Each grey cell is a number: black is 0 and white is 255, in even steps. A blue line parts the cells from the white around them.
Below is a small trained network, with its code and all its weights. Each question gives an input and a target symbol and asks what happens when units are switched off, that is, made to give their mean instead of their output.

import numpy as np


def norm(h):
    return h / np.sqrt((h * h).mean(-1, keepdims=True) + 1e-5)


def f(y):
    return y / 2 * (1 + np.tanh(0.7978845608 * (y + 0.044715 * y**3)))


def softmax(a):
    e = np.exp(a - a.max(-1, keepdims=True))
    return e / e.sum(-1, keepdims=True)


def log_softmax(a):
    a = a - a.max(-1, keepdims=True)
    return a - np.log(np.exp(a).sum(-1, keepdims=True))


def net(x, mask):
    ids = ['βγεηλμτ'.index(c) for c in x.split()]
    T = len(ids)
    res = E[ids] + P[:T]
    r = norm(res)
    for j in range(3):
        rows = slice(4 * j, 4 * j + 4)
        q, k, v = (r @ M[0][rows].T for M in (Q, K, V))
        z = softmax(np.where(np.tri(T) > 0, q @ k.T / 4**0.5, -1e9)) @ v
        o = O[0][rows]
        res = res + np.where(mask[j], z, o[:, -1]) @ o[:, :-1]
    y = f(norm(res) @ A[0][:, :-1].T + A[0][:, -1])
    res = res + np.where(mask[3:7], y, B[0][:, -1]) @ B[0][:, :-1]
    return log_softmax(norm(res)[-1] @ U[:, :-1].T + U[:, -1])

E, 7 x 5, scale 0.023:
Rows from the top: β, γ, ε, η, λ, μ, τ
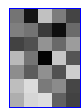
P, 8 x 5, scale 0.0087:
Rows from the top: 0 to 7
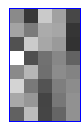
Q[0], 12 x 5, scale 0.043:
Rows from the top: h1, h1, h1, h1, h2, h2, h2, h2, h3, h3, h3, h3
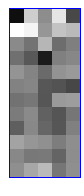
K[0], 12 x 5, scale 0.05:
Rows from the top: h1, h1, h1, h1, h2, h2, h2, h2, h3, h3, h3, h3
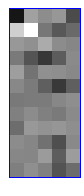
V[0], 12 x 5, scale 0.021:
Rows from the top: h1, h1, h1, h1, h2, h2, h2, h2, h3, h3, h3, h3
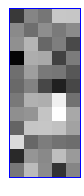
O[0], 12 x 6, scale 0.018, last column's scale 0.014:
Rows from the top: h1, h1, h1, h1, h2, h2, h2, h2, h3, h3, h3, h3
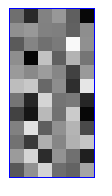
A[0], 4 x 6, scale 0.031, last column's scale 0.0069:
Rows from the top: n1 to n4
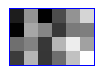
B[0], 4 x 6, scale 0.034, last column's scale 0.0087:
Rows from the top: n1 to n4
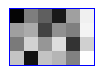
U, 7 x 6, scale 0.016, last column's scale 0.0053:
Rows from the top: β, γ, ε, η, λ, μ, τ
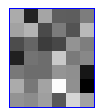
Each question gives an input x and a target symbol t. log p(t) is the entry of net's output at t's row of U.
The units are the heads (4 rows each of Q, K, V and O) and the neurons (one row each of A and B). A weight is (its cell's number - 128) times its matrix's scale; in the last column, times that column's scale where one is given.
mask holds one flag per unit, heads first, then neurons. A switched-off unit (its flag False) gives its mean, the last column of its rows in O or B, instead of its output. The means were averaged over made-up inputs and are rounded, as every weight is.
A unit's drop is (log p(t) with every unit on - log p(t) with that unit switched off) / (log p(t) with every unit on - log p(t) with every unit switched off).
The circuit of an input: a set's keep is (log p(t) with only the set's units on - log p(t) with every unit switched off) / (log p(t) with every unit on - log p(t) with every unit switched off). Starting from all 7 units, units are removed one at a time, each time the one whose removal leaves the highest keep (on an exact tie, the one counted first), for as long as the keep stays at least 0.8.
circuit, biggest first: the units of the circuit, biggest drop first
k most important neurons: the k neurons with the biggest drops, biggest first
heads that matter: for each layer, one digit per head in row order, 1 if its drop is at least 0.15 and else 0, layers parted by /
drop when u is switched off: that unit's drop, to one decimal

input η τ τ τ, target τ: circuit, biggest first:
(h2; h1)
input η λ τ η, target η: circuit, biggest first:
(n1; n3; h2)
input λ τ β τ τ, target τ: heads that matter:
010
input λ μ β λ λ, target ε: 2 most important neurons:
(n1; n2)
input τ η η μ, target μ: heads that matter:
100
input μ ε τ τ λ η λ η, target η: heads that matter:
000
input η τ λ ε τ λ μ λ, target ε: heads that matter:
110
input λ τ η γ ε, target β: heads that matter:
100
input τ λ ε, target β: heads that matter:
110
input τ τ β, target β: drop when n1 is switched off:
0.1
